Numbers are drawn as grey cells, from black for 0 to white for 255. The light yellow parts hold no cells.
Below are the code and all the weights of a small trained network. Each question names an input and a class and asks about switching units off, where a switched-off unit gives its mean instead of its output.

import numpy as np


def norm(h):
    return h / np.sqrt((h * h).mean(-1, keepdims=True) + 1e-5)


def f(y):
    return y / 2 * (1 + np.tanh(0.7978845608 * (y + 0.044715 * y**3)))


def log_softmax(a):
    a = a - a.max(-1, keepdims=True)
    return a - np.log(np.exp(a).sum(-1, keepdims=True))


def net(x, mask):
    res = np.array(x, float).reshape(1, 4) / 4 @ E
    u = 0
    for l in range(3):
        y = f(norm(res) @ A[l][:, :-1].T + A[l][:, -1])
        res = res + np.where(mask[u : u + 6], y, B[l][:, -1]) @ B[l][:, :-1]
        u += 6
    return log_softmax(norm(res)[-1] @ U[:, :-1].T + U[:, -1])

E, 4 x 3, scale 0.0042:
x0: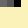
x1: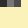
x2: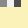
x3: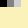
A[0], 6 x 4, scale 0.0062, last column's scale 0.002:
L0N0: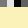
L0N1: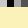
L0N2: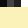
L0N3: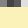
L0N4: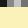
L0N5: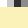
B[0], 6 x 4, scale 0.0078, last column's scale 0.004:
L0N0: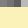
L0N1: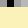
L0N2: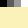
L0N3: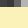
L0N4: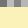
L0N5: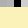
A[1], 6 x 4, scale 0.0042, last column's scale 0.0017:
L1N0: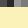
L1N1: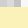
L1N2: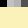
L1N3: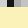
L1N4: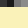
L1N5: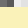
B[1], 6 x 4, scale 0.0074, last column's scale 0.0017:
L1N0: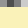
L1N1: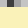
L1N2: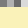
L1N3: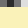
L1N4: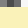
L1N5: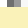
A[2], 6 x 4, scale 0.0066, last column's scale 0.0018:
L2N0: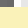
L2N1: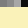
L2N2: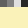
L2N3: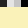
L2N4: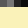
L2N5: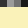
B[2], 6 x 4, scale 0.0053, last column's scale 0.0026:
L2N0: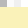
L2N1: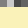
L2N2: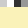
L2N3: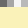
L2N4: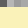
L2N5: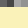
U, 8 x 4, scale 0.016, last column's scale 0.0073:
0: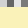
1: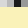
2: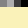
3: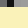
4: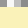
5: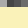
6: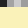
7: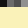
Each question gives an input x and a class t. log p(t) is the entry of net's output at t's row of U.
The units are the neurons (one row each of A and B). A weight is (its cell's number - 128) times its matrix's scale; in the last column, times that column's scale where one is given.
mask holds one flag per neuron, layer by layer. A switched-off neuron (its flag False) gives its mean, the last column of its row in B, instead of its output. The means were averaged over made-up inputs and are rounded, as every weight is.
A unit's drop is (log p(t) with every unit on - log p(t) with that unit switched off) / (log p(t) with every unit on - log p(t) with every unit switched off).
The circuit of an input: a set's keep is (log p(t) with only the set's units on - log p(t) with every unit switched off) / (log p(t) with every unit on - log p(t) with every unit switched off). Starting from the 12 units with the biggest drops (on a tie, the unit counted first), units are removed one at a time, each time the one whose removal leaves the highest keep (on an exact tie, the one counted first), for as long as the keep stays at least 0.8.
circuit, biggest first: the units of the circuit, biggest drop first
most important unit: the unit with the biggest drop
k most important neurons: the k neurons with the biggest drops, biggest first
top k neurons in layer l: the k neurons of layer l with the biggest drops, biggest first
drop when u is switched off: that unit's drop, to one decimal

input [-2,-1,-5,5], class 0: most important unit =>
L1N5
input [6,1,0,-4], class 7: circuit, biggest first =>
L0N2, L1N5
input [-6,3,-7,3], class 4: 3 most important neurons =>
L2N0, L0N4, L2N2
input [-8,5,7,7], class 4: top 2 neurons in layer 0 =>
L0N2, L0N3
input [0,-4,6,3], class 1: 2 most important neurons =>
L0N2, L2N0
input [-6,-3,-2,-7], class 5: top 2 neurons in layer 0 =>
L0N5, L0N1
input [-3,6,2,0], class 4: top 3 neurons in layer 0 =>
L0N3, L0N5, L0N4
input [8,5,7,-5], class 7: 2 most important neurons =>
L0N2, L1N5
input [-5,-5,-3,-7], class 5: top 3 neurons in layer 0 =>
L0N5, L0N1, L0N4
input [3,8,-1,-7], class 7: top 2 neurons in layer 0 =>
L0N2, L0N1
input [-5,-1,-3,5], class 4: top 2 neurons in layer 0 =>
L0N4, L0N1
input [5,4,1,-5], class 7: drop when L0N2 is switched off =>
0.3
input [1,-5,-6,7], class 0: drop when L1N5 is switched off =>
0.2
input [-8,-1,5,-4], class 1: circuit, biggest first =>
L0N5
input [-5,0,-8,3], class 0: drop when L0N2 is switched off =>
0.1
